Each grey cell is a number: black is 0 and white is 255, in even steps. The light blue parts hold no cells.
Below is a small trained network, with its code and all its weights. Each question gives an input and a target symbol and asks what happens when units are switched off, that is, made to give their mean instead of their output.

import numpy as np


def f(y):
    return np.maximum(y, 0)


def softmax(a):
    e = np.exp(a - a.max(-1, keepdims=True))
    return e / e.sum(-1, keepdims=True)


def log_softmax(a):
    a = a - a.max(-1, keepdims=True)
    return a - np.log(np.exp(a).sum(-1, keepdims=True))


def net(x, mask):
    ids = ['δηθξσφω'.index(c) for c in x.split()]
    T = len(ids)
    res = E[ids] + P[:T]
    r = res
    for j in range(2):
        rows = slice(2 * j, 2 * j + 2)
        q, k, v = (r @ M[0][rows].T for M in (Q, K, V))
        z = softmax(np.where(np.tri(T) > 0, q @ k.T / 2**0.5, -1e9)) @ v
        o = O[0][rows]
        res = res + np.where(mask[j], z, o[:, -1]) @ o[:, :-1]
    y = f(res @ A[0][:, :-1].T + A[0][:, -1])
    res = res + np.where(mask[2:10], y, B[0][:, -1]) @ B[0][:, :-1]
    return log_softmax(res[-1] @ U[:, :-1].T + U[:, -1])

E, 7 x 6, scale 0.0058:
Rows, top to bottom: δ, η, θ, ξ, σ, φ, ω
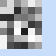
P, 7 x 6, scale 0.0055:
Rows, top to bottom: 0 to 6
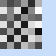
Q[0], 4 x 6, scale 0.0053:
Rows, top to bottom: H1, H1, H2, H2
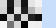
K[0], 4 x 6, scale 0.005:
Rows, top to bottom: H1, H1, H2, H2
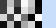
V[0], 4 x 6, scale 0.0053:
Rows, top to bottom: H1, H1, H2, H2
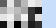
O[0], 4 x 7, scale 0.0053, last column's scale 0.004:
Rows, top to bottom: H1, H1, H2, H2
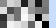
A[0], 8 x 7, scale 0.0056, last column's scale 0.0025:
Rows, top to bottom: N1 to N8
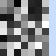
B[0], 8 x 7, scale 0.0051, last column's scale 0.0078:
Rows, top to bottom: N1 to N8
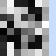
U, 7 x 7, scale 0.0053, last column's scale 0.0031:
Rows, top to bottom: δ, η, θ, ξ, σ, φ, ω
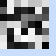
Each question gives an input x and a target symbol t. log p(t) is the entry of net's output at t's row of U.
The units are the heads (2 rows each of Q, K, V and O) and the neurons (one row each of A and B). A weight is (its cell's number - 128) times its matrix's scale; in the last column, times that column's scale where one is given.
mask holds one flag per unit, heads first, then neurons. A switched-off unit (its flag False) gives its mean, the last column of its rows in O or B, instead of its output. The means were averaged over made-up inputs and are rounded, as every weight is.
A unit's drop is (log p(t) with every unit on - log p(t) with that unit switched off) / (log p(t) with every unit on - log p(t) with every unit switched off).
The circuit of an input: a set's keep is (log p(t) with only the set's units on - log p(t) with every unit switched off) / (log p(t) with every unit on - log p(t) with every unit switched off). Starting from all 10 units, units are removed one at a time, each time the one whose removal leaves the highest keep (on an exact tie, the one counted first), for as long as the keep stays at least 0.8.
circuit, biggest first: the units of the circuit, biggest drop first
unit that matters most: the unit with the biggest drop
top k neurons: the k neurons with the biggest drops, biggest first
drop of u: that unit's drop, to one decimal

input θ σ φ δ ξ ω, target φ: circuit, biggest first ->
H1, N4
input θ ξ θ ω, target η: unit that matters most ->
H2
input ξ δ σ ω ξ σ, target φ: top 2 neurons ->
N4, N1
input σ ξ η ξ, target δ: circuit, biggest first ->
H2, N5
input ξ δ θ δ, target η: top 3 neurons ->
N7, N4, N5
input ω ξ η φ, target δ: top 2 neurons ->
N7, N1
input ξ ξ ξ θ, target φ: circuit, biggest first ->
H1, N1, N4
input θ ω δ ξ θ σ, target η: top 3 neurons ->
N7, N5, N4
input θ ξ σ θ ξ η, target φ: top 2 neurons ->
N1, N4
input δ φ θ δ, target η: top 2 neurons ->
N7, N4
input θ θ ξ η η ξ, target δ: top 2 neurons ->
N5, N1
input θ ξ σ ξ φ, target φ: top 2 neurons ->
N4, N7
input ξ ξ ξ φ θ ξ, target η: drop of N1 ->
-0.1
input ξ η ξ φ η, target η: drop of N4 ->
-0.1
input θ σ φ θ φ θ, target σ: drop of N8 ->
0.1
